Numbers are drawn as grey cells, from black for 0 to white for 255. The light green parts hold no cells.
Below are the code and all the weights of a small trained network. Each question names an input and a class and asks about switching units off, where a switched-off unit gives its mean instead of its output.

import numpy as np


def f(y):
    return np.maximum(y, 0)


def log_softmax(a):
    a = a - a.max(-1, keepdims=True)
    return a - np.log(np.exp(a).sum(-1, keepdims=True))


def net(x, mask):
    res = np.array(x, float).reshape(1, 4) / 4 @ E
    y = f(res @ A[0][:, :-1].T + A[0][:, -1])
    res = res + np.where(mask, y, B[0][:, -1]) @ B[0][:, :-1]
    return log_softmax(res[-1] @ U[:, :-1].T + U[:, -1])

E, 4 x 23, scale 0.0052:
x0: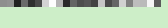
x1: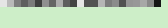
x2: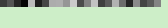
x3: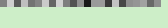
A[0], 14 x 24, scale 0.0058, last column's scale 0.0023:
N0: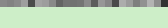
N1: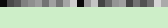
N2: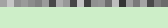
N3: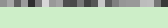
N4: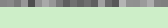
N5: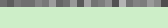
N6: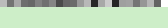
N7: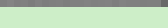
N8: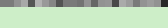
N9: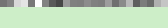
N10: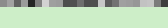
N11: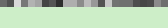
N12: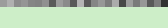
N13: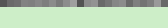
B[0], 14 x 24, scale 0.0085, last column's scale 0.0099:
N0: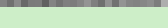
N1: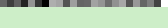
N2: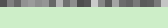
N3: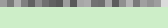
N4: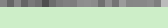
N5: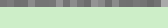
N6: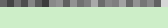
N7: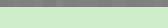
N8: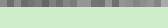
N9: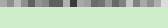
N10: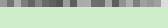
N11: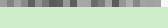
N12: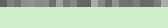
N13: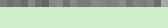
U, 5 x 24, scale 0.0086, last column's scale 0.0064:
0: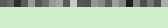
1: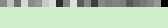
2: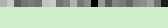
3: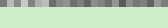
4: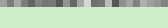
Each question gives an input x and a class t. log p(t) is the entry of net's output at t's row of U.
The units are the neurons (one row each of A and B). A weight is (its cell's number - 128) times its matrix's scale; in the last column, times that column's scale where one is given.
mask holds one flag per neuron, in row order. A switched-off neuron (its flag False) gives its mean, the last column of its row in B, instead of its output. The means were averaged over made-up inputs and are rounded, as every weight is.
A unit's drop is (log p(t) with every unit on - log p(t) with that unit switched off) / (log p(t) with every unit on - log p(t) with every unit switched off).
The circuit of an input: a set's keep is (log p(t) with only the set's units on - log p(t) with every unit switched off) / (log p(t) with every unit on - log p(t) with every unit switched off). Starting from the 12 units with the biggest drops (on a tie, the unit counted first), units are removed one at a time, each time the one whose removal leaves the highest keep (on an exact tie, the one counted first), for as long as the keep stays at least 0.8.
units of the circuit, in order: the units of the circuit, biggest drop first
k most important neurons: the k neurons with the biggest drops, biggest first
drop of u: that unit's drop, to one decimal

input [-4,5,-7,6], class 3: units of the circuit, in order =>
N2
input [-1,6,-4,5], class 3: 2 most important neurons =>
N2; N12
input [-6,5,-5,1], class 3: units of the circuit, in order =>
N2; N12
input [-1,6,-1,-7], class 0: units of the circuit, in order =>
N9; N3
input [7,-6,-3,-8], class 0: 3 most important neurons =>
N11; N6; N5
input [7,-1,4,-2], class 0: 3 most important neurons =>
N11; N9; N5
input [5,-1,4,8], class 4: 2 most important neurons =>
N3; N10
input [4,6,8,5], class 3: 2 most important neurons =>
N1; N6
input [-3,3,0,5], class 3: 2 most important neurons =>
N1; N6
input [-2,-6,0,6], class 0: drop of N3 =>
0.1
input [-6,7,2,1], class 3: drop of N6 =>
0.2
